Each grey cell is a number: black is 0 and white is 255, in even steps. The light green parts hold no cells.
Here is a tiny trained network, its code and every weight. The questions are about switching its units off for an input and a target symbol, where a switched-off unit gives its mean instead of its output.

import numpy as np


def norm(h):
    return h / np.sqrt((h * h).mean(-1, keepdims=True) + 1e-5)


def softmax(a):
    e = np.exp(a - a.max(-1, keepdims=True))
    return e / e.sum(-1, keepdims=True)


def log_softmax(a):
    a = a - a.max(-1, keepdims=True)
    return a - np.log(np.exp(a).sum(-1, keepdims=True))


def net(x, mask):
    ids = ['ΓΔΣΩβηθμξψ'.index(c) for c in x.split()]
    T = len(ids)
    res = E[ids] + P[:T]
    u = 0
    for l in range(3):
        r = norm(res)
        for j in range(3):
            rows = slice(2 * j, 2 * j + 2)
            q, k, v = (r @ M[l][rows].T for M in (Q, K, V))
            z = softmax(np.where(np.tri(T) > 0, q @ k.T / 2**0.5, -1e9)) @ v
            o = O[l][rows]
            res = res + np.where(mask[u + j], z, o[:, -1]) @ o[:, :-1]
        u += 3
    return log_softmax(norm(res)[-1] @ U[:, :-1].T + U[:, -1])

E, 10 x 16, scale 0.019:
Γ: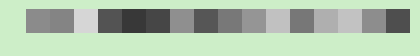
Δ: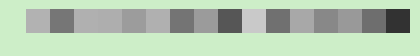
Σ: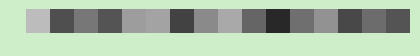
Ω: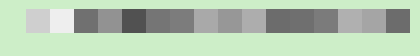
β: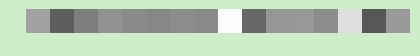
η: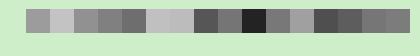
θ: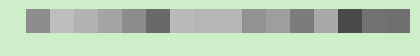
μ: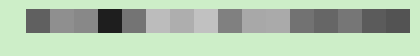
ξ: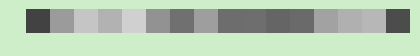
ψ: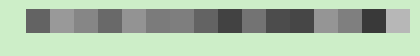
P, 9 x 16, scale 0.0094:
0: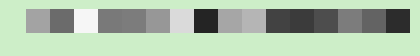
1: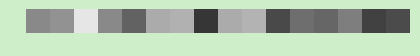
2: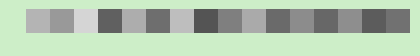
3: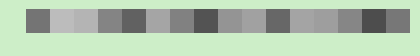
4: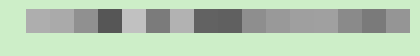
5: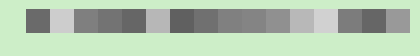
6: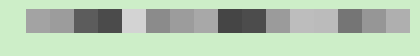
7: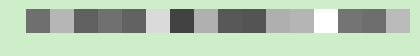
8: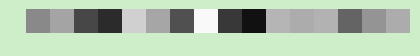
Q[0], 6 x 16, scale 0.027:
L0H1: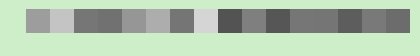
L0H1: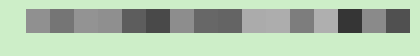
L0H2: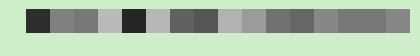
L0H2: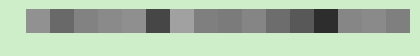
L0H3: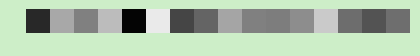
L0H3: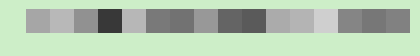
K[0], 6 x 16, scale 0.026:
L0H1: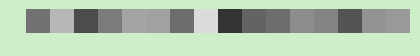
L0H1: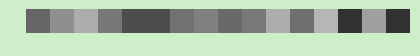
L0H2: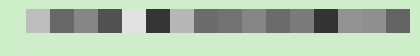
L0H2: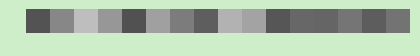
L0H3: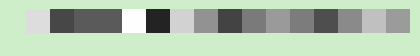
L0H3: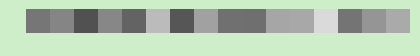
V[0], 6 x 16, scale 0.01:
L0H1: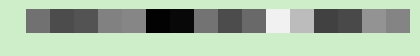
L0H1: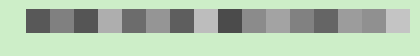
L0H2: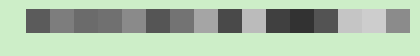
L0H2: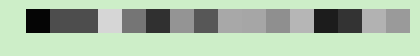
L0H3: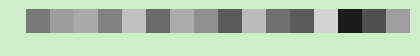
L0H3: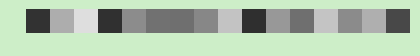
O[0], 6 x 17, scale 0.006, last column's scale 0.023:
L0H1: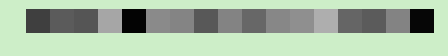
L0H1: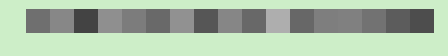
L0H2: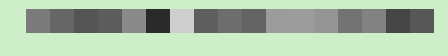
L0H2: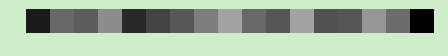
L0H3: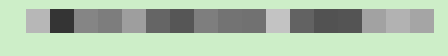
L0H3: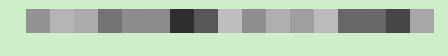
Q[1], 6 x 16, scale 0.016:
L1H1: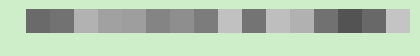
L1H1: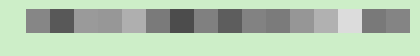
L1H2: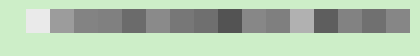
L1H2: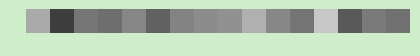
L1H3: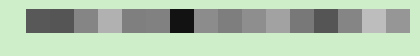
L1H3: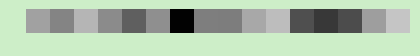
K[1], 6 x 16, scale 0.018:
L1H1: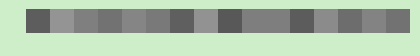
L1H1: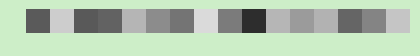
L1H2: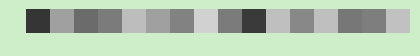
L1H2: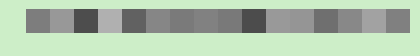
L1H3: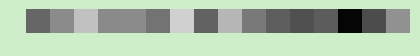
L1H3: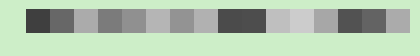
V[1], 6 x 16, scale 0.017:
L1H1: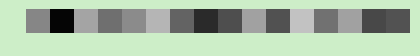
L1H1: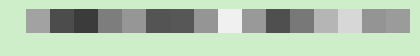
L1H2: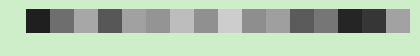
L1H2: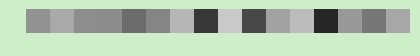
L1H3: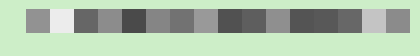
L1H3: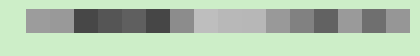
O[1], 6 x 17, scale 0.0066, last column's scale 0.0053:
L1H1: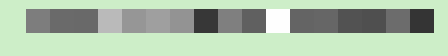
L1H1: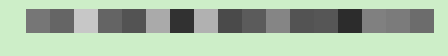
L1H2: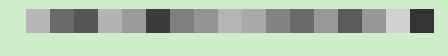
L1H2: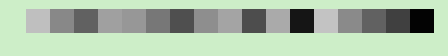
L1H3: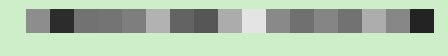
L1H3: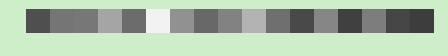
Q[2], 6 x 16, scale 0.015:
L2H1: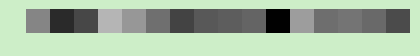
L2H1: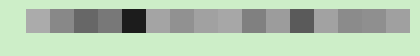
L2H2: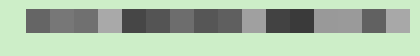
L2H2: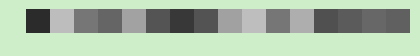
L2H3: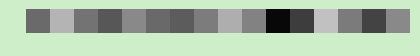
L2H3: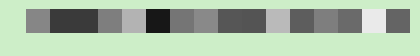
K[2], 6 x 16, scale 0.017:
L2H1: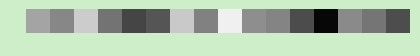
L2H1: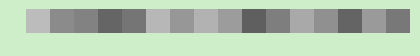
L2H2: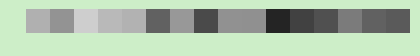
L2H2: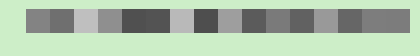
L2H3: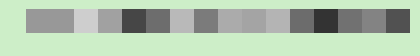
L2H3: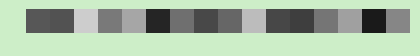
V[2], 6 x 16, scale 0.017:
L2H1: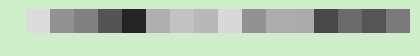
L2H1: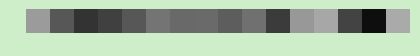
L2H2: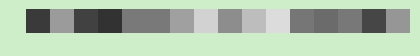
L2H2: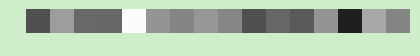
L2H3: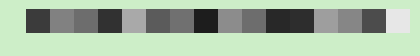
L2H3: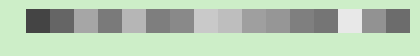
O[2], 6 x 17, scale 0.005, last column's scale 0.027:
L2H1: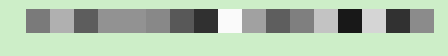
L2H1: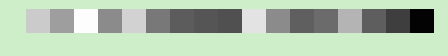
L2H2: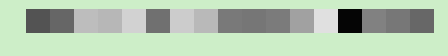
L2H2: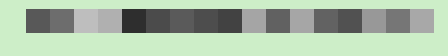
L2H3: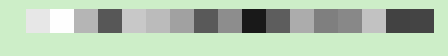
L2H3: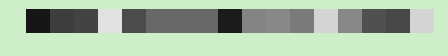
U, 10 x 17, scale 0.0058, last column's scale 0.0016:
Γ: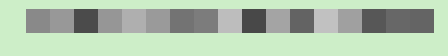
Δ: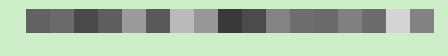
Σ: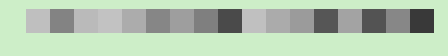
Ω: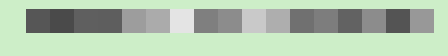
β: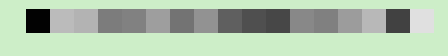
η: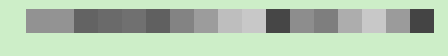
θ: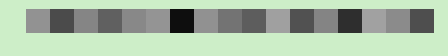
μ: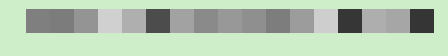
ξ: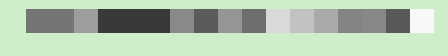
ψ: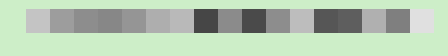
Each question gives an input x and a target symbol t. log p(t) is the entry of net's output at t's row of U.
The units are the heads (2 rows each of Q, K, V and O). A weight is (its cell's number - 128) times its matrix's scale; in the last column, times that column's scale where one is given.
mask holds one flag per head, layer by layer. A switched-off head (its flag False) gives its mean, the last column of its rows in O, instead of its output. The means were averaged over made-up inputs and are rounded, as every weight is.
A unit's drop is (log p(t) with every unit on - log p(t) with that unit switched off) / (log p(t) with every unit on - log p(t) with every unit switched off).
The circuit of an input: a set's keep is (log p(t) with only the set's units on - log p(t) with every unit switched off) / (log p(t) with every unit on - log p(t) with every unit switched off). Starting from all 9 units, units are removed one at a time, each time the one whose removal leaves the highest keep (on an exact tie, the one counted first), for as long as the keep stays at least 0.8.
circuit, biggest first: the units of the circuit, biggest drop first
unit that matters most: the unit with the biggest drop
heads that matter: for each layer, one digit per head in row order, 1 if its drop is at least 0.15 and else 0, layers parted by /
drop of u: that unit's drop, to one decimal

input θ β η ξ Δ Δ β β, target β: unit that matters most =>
L0H3
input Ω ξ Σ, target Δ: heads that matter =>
010 / 001 / 100
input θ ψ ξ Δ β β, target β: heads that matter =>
001 / 101 / 000
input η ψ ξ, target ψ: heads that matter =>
001 / 000 / 001
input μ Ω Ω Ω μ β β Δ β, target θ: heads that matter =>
000 / 100 / 000
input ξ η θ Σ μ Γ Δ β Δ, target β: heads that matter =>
001 / 100 / 000
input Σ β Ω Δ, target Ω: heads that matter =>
011 / 001 / 000
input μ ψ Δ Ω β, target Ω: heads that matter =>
011 / 001 / 000
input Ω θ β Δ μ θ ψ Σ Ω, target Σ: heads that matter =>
010 / 000 / 100
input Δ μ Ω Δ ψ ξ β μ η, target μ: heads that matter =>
100 / 000 / 010
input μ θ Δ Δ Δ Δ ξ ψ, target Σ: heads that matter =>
000 / 000 / 100
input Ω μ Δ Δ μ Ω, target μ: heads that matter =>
000 / 000 / 010
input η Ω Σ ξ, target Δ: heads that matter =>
000 / 000 / 100
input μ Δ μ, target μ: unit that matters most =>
L2H2
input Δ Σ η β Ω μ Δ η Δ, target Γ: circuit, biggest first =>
(L0H1, L1H2)
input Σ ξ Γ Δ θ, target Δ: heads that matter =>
001 / 001 / 000
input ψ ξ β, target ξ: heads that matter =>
011 / 000 / 000
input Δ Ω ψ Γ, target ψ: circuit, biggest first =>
(L0H3, L2H3)
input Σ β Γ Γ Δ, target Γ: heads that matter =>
001 / 000 / 010
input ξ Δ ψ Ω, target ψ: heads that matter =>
011 / 000 / 001
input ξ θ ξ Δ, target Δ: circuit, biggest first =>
(L2H1)
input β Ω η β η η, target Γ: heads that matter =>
000 / 110 / 000
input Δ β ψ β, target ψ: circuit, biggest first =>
(L0H3, L2H3, L0H2)
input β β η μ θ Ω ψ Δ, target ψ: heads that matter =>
001 / 000 / 001
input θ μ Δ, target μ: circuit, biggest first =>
(L2H2, L1H2)
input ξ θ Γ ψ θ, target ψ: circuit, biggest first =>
(L0H3, L2H3)
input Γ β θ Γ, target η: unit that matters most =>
L1H1
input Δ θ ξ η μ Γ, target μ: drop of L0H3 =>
0.0
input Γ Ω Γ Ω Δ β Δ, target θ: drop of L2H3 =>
0.1
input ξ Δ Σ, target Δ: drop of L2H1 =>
0.3
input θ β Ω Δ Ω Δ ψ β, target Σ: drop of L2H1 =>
0.8
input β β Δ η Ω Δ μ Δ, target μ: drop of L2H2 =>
0.5
